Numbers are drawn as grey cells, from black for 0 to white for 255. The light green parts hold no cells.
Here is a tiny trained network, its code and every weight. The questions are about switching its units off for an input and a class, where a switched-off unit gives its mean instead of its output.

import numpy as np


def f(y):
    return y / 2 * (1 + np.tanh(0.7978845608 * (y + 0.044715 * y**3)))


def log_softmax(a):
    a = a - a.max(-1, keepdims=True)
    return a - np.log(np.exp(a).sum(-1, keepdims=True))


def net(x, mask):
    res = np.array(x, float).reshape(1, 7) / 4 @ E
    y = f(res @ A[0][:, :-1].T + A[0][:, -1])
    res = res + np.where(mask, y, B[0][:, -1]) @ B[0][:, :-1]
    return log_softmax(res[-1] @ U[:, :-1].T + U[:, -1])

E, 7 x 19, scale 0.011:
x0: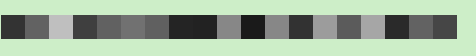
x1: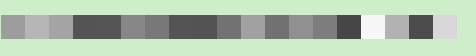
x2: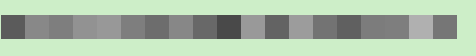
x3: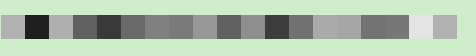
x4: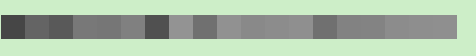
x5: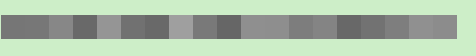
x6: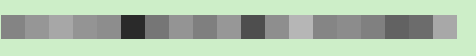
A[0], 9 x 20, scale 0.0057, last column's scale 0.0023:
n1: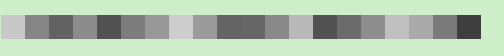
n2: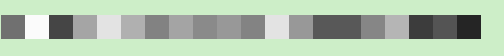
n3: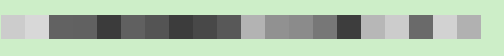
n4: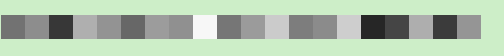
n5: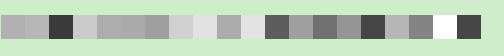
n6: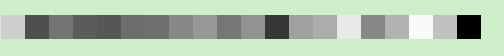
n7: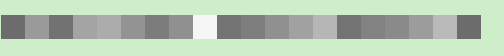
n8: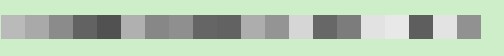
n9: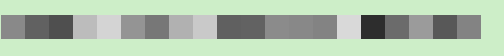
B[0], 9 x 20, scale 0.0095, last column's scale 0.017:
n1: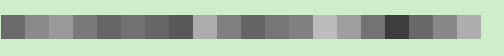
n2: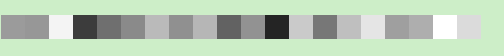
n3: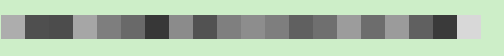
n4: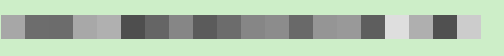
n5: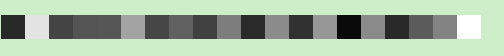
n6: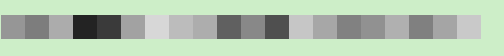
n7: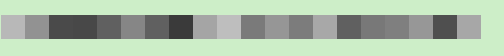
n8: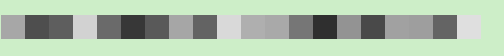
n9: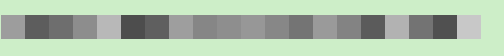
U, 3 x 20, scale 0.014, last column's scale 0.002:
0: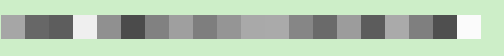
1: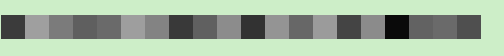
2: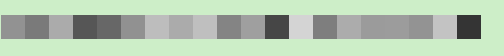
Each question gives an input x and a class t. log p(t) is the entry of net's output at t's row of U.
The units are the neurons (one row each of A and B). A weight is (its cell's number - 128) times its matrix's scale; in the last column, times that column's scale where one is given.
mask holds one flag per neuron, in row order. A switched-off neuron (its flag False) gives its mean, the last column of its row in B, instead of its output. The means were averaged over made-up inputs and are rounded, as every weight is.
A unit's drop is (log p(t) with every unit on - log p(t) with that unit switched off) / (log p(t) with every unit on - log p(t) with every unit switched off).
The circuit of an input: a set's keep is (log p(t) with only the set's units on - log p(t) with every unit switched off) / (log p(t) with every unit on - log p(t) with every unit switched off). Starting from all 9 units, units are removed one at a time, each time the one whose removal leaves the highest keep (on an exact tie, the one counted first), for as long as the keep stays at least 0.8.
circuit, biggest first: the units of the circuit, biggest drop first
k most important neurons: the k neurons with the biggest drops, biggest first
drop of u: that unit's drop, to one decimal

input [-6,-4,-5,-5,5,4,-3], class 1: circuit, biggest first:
[n5]
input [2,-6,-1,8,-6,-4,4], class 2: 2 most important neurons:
[n6 n8]
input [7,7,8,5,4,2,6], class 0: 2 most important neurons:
[n5 n3]
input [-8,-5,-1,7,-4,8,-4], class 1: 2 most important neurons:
[n5 n2]
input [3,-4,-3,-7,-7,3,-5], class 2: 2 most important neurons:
[n2 n5]
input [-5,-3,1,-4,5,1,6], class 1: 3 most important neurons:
[n5 n8 n6]
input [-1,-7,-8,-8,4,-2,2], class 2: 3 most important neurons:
[n2 n8 n3]
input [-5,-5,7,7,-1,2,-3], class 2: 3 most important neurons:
[n6 n8 n3]
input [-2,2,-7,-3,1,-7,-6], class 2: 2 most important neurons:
[n2 n4]
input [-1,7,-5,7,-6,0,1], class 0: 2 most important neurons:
[n8 n2]
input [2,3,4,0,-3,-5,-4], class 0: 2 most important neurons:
[n5 n2]
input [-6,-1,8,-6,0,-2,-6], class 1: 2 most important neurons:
[n5 n6]
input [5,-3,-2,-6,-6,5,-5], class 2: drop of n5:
0.9
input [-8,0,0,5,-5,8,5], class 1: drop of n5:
1.2
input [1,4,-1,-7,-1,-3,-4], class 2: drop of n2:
1.4
